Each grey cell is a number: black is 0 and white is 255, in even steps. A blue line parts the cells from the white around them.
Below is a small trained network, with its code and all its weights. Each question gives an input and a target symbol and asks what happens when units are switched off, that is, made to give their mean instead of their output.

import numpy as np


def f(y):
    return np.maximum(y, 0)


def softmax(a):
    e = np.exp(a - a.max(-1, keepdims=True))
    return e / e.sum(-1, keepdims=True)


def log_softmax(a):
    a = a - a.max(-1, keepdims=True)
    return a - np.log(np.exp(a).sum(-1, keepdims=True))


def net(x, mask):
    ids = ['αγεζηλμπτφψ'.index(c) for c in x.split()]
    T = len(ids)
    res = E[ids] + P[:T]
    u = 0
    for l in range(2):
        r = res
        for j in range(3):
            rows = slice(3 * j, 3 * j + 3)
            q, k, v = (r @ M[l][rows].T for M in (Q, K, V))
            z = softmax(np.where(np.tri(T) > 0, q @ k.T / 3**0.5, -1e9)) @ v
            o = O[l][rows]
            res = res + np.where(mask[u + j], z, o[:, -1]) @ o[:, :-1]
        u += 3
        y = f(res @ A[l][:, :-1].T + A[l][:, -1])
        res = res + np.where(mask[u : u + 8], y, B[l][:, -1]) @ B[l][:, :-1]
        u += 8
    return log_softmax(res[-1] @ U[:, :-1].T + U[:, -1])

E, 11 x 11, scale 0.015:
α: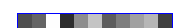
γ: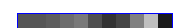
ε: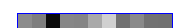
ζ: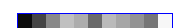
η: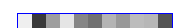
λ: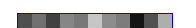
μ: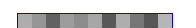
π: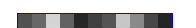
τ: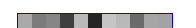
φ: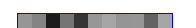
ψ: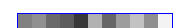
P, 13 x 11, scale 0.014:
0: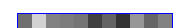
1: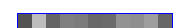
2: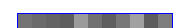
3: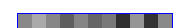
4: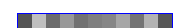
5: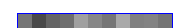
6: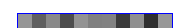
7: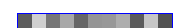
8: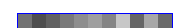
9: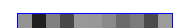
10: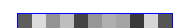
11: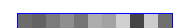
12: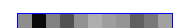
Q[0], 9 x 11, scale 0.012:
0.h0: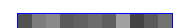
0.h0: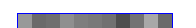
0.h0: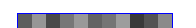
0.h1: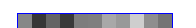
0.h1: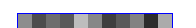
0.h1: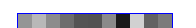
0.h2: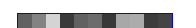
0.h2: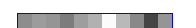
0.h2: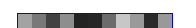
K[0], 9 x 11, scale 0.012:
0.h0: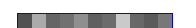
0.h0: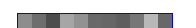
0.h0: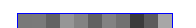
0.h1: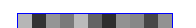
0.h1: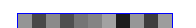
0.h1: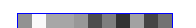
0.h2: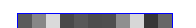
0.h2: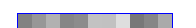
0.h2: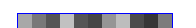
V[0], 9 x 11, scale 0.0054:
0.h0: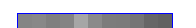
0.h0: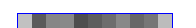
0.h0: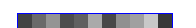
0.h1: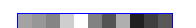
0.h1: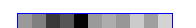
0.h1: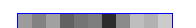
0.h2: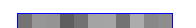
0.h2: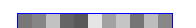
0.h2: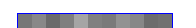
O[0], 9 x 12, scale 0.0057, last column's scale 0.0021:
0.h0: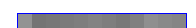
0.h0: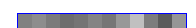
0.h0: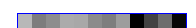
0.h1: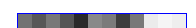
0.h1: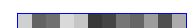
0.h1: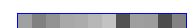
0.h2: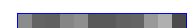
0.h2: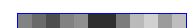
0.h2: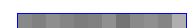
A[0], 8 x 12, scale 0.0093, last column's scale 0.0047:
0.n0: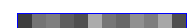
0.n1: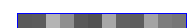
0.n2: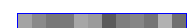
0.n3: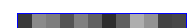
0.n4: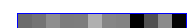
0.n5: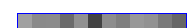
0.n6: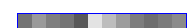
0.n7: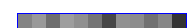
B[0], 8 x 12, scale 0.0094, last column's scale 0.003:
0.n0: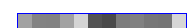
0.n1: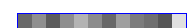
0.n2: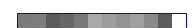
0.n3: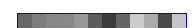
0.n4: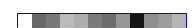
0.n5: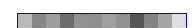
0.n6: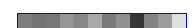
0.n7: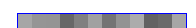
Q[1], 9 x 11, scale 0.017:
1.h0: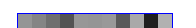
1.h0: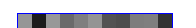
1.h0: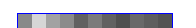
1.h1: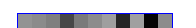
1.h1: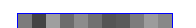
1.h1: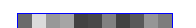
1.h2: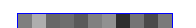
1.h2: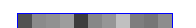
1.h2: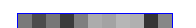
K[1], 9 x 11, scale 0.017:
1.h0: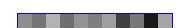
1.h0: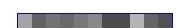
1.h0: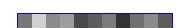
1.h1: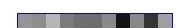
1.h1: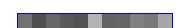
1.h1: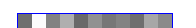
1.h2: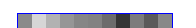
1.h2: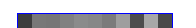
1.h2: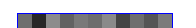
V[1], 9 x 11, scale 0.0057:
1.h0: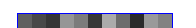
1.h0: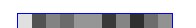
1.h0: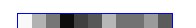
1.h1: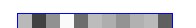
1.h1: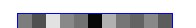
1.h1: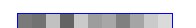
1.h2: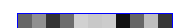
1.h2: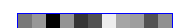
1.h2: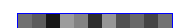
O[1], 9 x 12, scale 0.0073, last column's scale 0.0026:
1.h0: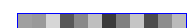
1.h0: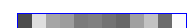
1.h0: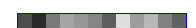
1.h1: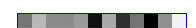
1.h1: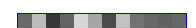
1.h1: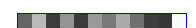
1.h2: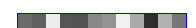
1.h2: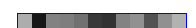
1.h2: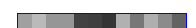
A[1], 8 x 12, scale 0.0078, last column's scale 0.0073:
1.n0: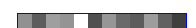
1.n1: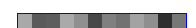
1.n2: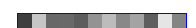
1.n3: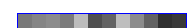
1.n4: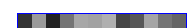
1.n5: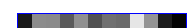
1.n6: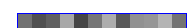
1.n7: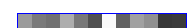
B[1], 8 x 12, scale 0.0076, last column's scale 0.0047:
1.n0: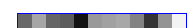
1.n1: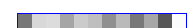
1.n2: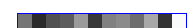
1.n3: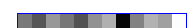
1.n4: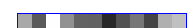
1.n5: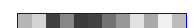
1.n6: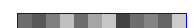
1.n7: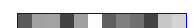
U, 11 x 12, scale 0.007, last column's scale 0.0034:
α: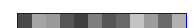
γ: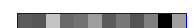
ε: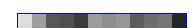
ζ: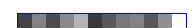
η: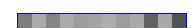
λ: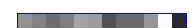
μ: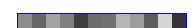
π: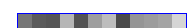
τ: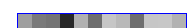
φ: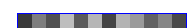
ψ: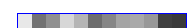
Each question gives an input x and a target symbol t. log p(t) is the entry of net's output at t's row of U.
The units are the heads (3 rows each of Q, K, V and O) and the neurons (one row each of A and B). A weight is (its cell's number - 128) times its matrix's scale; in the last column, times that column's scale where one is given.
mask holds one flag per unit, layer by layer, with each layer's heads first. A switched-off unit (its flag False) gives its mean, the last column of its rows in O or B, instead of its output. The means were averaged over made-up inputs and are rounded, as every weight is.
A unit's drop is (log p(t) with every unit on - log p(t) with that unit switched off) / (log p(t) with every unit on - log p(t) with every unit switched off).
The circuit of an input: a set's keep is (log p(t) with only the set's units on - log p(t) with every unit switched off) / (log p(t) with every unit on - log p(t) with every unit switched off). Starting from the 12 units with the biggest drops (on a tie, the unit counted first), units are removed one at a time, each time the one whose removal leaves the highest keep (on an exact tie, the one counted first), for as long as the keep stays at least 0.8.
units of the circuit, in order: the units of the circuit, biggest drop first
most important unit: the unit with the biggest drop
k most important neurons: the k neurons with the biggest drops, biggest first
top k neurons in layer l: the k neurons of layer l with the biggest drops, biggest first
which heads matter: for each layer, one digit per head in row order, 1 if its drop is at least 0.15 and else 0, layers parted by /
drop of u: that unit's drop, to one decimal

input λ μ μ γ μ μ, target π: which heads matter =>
010 / 010
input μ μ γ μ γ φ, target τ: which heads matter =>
000 / 011
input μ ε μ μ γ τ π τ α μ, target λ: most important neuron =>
(1.n4)
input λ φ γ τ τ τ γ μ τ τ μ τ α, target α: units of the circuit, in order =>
(0.h2; 1.n5; 0.n3)
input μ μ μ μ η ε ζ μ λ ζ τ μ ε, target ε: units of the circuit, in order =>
(1.h0; 1.h1)
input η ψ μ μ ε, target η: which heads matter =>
010 / 010
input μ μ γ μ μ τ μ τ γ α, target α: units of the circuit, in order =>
(1.n5; 0.n3)
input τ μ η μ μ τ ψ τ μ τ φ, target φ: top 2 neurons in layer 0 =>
(0.n1; 0.n5)
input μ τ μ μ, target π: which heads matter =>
000 / 110
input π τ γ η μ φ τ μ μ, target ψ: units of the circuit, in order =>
(0.h1; 1.h2; 1.n1)
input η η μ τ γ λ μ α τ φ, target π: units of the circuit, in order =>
(1.n6; 1.h1)
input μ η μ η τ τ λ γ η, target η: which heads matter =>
000 / 010
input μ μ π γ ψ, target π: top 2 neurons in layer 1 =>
(1.n6; 1.n1)
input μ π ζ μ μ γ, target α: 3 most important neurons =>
(1.n5; 0.n3; 1.n0)
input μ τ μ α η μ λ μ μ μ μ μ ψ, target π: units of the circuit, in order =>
(1.h1; 1.n6)
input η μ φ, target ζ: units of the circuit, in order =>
(1.h1; 1.n2)
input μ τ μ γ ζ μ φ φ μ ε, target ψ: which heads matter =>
010 / 001
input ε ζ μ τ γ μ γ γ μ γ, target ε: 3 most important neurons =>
(0.n4; 1.n0; 0.n3)
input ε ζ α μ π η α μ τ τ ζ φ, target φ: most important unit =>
1.h1
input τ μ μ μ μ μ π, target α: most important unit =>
1.n5
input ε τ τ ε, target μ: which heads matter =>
000 / 001
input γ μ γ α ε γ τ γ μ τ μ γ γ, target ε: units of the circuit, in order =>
(0.n4; 1.n0; 0.h0; 0.h2)
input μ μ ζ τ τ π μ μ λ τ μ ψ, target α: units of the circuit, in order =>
(1.h0; 0.n4)
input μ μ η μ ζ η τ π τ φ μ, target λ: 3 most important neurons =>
(0.n1; 1.n4; 0.n3)
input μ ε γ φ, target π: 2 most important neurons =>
(1.n6; 0.n6)
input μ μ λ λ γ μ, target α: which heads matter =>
000 / 100
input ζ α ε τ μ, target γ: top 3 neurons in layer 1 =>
(1.n2; 1.n4; 1.n5)
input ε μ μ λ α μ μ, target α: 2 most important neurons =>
(0.n4; 0.n2)
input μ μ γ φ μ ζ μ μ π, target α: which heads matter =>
001 / 000
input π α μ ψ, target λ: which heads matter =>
000 / 011
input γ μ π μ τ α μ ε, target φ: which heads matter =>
000 / 110
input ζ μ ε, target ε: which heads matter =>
001 / 100
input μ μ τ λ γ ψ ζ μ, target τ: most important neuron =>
(0.n3)
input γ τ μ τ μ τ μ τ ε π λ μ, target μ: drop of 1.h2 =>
0.8
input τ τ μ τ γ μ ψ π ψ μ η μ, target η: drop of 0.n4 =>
0.0
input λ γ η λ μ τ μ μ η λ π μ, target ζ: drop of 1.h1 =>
0.8
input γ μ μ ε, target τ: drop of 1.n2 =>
0.1
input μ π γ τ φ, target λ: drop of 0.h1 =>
-0.1
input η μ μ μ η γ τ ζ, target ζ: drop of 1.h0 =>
0.2
